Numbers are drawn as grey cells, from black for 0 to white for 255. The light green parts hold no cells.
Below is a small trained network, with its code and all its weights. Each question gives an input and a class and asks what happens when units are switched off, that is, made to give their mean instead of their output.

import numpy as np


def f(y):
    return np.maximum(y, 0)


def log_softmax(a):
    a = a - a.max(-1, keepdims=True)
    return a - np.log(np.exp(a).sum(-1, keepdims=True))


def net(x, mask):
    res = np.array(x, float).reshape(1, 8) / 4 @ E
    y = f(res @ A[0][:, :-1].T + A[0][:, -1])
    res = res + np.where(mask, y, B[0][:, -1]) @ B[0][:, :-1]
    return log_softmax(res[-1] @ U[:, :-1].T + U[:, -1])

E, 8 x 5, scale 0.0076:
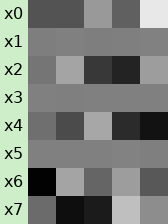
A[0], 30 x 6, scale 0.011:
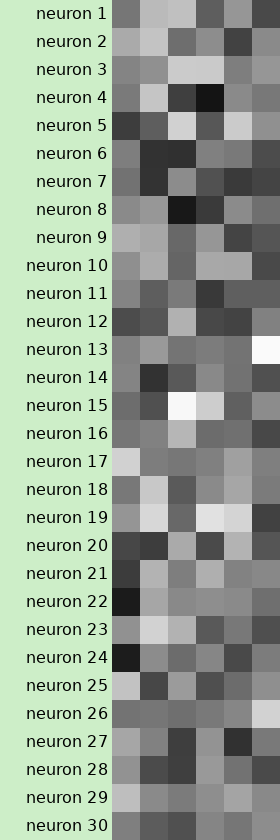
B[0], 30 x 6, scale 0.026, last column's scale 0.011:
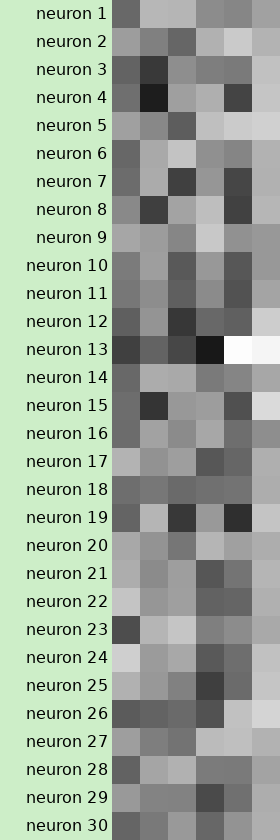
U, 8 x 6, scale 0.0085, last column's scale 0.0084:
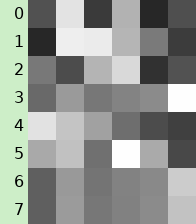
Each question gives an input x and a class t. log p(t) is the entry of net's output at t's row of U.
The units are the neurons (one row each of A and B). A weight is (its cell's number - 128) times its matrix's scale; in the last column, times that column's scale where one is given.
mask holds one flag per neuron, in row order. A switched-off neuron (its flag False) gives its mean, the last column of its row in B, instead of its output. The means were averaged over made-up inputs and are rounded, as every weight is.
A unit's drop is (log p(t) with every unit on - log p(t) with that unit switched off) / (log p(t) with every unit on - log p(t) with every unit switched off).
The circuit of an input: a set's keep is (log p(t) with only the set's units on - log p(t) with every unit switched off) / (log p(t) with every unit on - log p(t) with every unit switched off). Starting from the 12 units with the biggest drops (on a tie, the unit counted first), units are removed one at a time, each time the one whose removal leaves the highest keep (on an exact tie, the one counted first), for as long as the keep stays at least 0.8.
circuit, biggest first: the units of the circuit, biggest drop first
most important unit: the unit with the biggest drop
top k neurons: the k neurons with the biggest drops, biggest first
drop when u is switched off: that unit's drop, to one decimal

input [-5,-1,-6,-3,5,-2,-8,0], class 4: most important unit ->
neuron 25
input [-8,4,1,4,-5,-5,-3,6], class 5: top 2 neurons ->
[neuron 27; neuron 9]
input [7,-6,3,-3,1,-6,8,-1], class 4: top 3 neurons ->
[neuron 22; neuron 24; neuron 21]
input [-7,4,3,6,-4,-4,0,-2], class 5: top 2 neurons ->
[neuron 2; neuron 9]
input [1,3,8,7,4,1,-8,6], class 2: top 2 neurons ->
[neuron 8; neuron 4]
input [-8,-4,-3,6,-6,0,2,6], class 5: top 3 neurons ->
[neuron 27; neuron 9; neuron 2]
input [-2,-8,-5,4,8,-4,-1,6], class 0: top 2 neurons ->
[neuron 7; neuron 12]
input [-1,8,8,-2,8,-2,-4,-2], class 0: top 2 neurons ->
[neuron 12; neuron 7]
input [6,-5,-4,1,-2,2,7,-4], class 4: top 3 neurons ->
[neuron 22; neuron 21; neuron 24]
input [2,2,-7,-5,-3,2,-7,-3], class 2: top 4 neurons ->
[neuron 15; neuron 3; neuron 24; neuron 13]
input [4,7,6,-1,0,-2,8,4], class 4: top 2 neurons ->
[neuron 24; neuron 22]
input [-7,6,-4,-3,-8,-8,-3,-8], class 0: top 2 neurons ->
[neuron 19; neuron 10]
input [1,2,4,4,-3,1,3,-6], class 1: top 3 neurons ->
[neuron 23; neuron 1; neuron 12]
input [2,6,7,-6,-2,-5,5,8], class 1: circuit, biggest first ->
[neuron 6]
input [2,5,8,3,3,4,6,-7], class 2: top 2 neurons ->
[neuron 4; neuron 8]
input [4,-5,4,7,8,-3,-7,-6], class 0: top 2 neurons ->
[neuron 12; neuron 11]
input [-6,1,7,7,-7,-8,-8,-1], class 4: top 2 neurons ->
[neuron 17; neuron 29]
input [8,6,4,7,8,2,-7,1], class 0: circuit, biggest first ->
[neuron 7; neuron 11]
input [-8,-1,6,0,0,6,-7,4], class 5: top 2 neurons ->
[neuron 27; neuron 2]
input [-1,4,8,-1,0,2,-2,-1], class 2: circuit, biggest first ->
[neuron 4]
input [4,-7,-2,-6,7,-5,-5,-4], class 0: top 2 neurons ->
[neuron 12; neuron 7]
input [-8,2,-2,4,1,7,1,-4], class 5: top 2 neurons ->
[neuron 2; neuron 9]
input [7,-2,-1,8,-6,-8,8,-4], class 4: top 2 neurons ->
[neuron 22; neuron 21]
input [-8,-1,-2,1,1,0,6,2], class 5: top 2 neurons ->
[neuron 27; neuron 2]
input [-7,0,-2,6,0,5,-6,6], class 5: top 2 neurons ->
[neuron 27; neuron 9]
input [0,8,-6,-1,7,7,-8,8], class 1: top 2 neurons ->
[neuron 6; neuron 14]
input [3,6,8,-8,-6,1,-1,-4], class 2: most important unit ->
neuron 4
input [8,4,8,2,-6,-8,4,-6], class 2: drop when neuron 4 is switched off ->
1.3
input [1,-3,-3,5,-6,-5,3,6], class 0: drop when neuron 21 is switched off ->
-0.1
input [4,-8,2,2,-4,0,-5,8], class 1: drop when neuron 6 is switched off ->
0.2
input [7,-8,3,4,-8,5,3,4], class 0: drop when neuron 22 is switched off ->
0.0
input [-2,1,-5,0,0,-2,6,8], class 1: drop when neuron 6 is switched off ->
0.1
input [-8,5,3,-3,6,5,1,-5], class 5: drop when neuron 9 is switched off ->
0.4
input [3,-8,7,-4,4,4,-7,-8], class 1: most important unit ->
neuron 23
